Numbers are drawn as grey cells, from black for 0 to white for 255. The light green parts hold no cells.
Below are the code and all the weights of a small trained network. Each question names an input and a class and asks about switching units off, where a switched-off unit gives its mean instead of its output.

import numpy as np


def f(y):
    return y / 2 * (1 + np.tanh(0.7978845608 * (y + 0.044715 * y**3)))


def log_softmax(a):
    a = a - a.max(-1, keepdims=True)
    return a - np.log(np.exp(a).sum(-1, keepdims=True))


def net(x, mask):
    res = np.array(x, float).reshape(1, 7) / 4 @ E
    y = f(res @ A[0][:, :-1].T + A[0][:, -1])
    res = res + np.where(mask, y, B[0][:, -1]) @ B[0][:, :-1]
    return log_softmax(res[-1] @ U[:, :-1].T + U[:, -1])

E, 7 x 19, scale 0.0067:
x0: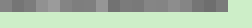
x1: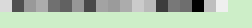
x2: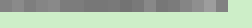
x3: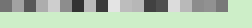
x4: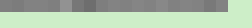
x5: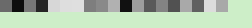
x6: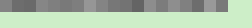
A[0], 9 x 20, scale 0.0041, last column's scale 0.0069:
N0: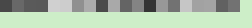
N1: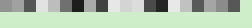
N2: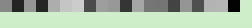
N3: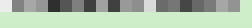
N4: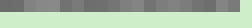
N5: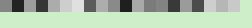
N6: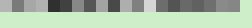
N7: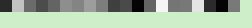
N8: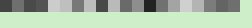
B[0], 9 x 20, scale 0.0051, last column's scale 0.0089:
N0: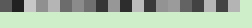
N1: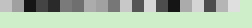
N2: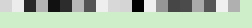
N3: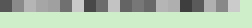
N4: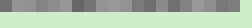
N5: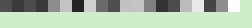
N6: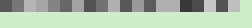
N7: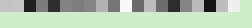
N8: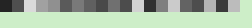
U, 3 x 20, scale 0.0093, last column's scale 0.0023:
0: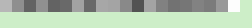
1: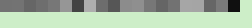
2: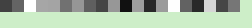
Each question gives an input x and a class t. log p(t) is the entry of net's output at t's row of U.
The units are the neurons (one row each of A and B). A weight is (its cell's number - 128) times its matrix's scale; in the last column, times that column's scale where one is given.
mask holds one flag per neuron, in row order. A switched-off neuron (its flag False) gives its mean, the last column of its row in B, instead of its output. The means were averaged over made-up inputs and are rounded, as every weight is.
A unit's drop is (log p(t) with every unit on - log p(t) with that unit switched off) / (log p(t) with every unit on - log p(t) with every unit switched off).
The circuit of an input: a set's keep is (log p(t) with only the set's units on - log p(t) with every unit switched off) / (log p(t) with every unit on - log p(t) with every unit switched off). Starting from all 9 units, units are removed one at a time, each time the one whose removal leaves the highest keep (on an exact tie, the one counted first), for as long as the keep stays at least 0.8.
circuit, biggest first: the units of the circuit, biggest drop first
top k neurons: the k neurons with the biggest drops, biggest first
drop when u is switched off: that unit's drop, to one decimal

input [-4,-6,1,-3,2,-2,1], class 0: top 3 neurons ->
[N5 N7 N8]
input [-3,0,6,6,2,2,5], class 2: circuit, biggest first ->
[N7]
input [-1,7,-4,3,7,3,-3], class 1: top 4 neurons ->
[N5 N7 N6 N3]
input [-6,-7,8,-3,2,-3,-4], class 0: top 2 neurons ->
[N5 N7]
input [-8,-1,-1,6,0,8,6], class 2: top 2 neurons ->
[N8 N0]
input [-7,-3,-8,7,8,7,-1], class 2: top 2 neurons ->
[N8 N0]
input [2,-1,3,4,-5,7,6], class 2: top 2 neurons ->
[N0 N8]
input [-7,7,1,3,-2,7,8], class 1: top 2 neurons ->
[N5 N3]
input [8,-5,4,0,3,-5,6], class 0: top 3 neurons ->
[N5 N7 N8]
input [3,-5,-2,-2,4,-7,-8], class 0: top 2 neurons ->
[N5 N7]
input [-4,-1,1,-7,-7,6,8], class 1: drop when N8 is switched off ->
-0.1
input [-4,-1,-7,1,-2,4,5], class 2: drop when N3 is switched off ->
-0.1
